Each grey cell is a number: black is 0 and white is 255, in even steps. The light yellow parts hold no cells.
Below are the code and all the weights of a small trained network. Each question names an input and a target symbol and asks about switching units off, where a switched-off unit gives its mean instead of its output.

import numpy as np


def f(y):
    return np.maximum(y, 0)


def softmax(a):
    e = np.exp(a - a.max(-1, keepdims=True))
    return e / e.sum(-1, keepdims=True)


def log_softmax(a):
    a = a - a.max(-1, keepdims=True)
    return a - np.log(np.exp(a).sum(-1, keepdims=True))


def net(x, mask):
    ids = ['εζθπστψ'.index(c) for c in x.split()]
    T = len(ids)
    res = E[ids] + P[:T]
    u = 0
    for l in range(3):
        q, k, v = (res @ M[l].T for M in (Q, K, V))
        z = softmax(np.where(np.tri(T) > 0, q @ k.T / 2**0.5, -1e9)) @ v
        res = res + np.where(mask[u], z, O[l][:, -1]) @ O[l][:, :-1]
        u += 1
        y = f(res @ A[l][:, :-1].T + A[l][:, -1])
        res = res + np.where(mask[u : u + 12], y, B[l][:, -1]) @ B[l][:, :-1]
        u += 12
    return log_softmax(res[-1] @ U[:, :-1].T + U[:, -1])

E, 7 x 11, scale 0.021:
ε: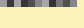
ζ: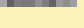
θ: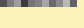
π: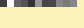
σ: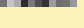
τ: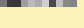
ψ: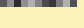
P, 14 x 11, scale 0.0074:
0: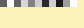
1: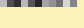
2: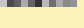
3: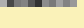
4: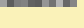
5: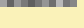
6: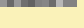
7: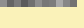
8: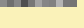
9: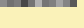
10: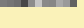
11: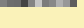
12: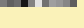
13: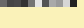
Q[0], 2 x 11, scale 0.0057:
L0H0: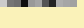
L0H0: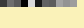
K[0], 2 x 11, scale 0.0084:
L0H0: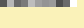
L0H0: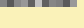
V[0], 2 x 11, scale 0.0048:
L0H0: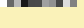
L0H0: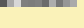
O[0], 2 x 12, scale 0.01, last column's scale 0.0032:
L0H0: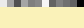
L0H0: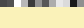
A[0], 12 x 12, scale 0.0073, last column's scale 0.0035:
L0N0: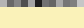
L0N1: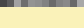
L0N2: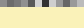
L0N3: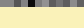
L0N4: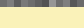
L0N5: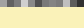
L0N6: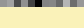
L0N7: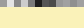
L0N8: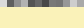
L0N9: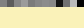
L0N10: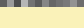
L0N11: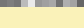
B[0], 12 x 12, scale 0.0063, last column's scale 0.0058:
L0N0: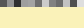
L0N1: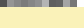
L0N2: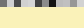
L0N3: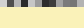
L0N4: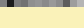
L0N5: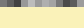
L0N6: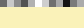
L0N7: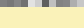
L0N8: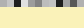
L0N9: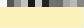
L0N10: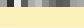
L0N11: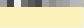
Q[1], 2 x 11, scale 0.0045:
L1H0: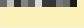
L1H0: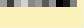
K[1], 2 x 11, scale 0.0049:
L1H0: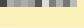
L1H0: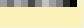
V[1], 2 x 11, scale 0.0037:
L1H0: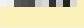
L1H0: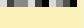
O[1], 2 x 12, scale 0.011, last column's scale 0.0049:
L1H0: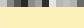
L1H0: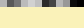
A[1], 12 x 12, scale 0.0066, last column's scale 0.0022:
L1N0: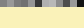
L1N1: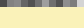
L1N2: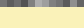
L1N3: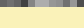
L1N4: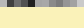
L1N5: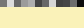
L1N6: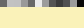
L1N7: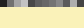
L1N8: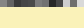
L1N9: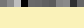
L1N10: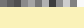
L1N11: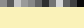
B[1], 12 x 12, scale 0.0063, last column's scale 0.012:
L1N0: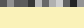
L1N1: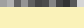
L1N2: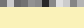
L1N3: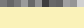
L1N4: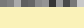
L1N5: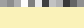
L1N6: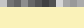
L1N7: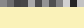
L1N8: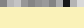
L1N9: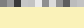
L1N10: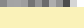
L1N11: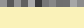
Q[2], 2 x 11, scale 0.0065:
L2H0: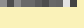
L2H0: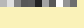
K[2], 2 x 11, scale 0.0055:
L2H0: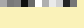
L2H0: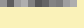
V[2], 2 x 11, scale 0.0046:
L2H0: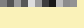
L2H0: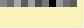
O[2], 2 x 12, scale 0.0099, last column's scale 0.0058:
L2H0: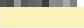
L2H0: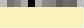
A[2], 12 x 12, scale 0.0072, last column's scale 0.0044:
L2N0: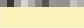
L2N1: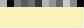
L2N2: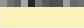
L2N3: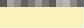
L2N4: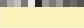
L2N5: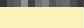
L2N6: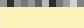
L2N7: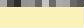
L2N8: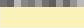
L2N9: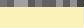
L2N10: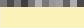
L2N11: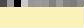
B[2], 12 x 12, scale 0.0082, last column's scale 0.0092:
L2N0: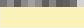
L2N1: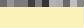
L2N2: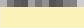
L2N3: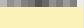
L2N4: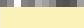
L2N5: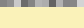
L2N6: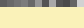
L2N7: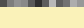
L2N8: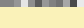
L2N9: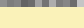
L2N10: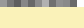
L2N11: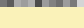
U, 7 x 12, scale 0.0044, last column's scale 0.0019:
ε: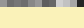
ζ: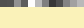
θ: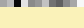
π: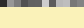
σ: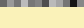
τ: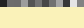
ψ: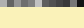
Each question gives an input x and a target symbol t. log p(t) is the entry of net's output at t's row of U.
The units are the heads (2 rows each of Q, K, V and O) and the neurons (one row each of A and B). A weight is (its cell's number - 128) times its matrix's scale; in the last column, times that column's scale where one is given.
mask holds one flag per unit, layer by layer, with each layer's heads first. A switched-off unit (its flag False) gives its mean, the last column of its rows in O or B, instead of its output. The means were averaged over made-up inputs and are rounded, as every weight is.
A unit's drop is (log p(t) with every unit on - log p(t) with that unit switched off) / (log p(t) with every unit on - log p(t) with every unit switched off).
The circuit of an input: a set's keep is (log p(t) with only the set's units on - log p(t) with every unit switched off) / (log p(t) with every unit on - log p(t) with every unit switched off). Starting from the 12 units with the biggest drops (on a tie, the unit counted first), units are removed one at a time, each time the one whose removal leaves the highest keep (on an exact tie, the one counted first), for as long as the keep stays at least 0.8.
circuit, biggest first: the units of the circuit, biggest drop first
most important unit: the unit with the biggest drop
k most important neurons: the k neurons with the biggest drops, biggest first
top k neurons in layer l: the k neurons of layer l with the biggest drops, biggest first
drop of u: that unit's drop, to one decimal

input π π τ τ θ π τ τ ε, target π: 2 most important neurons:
L1N7; L2N5
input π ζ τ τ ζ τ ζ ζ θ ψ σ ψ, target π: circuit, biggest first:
L0H0; L1H0; L1N7; L0N2
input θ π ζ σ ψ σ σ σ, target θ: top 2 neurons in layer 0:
L0N6; L0N3
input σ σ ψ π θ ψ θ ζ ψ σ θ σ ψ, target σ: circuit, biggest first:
L0H0
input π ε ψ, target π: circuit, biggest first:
L0H0; L1H0; L1N7
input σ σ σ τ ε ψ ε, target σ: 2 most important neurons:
L2N8; L1N9
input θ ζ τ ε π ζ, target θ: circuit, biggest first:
L2H0; L0N8
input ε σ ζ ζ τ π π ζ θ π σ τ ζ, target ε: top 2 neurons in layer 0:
L0N6; L0N1
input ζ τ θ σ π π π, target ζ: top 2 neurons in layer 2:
L2N4; L2N11
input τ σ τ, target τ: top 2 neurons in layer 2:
L2N6; L2N2
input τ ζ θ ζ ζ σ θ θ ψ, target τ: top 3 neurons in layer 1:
L1N8; L1N7; L1N9
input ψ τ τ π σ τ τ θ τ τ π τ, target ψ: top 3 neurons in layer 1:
L1N7; L1N9; L1N6
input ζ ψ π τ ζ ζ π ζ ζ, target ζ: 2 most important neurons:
L0N8; L0N2
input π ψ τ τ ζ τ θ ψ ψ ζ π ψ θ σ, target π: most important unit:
L0H0
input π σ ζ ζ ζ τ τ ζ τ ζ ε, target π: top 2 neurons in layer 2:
L2N5; L2N0
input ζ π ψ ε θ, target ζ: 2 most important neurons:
L0N8; L2N4
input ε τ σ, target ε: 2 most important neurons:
L0N6; L1N1
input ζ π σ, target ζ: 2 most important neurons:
L0N8; L0N7
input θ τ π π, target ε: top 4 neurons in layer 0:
L0N7; L0N6; L0N0; L0N8
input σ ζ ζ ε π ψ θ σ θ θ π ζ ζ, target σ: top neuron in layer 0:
L0N7
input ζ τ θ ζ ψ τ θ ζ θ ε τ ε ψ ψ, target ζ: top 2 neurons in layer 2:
L2N11; L2N4
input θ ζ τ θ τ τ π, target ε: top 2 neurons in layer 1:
L1N6; L1N10
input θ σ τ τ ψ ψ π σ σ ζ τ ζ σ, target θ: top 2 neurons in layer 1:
L1N9; L1N7
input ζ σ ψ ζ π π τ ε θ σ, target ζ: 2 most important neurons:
L0N8; L0N2
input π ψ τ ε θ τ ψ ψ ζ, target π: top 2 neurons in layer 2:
L2N5; L2N0
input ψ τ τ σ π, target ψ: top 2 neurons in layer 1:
L1N7; L1N9
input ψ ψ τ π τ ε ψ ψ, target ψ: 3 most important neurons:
L1N7; L2N2; L1N9
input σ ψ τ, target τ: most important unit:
L2N7
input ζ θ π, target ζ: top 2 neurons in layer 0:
L0N8; L0N3
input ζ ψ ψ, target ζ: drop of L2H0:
0.3
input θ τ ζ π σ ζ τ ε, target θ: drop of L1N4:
-0.1
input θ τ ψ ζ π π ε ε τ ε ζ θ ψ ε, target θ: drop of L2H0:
0.4
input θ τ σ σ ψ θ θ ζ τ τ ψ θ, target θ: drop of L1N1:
0.1
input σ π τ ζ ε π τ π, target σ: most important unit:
L0H0
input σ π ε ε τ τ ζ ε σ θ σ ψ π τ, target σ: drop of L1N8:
0.0
